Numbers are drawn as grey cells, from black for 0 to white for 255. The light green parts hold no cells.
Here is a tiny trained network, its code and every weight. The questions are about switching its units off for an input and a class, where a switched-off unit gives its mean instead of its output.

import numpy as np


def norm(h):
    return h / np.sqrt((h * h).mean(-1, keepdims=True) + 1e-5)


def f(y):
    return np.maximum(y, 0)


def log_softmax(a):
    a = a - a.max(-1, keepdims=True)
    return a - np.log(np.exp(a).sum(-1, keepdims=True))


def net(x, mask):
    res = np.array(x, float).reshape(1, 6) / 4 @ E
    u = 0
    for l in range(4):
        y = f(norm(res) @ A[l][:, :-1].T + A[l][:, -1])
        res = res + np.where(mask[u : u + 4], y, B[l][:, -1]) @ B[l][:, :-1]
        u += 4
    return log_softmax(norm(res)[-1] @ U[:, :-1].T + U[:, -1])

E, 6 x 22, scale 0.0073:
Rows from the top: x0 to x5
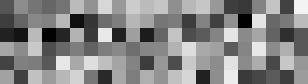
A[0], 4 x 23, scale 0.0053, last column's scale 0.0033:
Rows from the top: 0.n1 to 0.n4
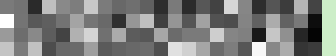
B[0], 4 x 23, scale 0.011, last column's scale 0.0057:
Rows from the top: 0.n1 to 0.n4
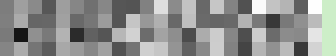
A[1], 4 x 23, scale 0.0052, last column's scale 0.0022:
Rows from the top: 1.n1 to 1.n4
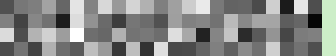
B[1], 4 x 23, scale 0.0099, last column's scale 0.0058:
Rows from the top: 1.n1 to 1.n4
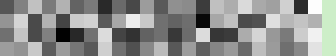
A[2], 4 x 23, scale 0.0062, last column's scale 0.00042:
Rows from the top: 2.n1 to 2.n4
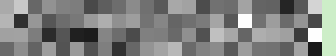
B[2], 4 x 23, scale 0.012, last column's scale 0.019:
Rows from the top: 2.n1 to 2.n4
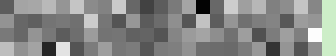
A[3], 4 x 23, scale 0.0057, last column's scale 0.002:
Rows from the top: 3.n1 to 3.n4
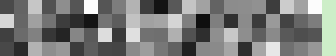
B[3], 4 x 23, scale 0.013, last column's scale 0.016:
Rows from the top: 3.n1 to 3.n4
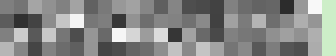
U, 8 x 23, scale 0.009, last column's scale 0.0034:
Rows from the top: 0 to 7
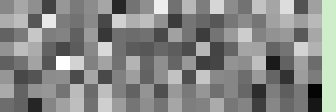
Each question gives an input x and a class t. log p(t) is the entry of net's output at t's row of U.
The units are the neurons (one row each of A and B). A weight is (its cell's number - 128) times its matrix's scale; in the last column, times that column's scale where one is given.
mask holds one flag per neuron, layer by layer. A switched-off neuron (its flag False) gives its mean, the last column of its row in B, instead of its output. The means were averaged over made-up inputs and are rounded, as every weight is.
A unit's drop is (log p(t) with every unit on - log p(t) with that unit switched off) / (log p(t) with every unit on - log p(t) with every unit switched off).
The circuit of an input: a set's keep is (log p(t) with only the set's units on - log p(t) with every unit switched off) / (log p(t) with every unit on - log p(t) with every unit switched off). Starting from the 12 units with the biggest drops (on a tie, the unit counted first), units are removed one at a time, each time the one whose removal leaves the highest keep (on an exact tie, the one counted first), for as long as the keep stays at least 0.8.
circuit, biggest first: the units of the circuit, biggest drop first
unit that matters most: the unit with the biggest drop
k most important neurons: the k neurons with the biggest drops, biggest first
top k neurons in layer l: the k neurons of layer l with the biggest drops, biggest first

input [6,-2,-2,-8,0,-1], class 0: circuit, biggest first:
0.n1
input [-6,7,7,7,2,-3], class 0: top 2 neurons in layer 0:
0.n4, 0.n3
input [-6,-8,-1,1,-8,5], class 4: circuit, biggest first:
0.n2, 3.n2
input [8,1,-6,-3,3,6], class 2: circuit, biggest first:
1.n1, 3.n3
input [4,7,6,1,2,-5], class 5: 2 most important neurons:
3.n4, 1.n3
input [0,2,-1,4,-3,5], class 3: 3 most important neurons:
1.n3, 0.n1, 2.n3
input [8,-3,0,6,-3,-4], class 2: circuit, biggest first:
1.n1, 0.n1
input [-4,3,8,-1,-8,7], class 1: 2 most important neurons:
1.n2, 3.n3
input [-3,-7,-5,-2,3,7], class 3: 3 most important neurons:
1.n3, 3.n3, 3.n4
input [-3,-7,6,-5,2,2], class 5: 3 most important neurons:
0.n3, 0.n4, 1.n1
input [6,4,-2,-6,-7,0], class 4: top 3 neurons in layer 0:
0.n2, 0.n4, 0.n3
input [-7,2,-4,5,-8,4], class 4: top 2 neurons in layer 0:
0.n2, 0.n1
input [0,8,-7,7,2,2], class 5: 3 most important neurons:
0.n1, 3.n3, 1.n4
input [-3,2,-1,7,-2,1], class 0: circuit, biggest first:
0.n4
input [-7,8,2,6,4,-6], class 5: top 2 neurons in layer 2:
2.n4, 2.n1
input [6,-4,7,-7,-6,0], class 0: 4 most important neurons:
1.n4, 0.n1, 3.n1, 1.n1
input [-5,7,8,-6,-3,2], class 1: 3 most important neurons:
3.n3, 1.n2, 0.n3
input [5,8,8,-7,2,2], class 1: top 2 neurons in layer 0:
0.n3, 0.n4
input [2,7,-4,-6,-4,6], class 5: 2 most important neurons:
3.n4, 1.n4
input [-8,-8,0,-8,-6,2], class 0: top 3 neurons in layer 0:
0.n1, 0.n3, 0.n2
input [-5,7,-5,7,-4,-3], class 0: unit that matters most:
0.n4
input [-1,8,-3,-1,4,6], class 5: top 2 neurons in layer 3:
3.n4, 3.n3
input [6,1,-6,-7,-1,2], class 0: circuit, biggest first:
3.n1, 0.n1, 3.n3
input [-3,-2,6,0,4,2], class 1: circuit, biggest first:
3.n3, 1.n2
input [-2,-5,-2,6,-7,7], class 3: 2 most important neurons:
1.n3, 0.n1
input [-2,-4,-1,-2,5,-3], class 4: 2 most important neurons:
3.n1, 1.n3
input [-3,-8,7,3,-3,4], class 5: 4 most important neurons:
0.n3, 2.n2, 1.n3, 2.n3
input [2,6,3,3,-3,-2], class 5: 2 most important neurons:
1.n3, 3.n4
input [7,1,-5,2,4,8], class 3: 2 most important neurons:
1.n3, 3.n3
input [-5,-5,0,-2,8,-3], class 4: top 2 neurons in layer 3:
3.n1, 3.n4
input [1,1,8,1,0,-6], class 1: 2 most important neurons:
3.n3, 1.n2
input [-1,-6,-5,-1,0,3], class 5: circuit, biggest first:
0.n3, 3.n3
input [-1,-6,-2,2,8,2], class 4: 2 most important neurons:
3.n4, 2.n3
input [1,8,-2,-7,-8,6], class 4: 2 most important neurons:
3.n2, 2.n4
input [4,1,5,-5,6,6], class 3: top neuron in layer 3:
3.n2
